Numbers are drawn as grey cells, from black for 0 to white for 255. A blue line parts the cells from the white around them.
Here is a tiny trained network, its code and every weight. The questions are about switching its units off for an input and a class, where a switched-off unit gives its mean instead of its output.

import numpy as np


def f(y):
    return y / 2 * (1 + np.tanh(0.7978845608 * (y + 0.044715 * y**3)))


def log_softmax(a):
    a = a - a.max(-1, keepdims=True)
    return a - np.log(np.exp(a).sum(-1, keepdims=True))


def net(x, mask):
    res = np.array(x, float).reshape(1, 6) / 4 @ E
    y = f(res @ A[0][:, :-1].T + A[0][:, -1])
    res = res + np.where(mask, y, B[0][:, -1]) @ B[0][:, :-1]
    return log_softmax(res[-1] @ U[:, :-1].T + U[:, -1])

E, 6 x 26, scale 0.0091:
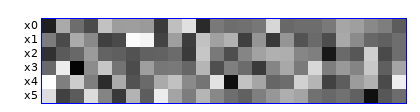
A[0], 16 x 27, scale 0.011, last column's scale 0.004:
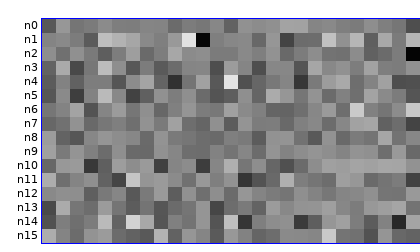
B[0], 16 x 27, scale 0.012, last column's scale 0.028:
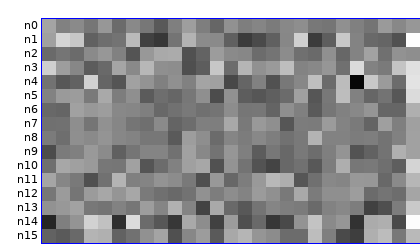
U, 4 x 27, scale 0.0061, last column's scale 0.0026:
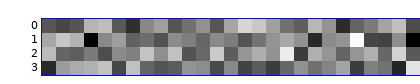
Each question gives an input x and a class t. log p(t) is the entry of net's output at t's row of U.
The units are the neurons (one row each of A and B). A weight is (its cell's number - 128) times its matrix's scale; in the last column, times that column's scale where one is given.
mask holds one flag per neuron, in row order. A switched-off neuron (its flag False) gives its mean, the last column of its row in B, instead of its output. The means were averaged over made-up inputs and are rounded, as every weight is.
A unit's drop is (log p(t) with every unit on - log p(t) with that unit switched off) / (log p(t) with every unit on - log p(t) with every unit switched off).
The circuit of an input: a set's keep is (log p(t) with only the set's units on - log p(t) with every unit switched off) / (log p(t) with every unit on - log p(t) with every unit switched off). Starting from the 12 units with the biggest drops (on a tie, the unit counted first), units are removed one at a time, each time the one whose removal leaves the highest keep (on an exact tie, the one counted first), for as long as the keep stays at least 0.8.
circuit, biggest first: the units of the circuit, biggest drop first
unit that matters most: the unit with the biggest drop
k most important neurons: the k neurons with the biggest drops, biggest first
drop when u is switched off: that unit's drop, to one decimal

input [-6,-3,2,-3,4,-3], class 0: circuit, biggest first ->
n1; n14
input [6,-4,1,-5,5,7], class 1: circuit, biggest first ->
n14
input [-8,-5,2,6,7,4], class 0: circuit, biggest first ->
n1; n14
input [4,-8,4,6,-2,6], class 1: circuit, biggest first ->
n14; n3
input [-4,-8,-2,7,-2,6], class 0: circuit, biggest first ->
n15; n1
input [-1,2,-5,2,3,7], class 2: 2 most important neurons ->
n14; n11
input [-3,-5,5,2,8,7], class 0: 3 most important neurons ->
n1; n14; n10
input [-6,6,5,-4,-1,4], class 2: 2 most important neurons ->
n11; n1
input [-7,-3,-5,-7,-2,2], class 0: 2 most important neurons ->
n14; n15
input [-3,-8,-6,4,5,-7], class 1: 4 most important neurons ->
n14; n4; n3; n13
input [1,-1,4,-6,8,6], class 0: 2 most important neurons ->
n1; n3
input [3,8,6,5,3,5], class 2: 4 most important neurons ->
n11; n1; n5; n10
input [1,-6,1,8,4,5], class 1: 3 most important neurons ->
n14; n4; n3
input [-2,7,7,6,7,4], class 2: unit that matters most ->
n1
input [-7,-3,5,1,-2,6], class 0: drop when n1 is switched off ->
0.2
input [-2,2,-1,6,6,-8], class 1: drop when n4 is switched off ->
0.3
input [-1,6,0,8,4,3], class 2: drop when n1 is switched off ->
0.2
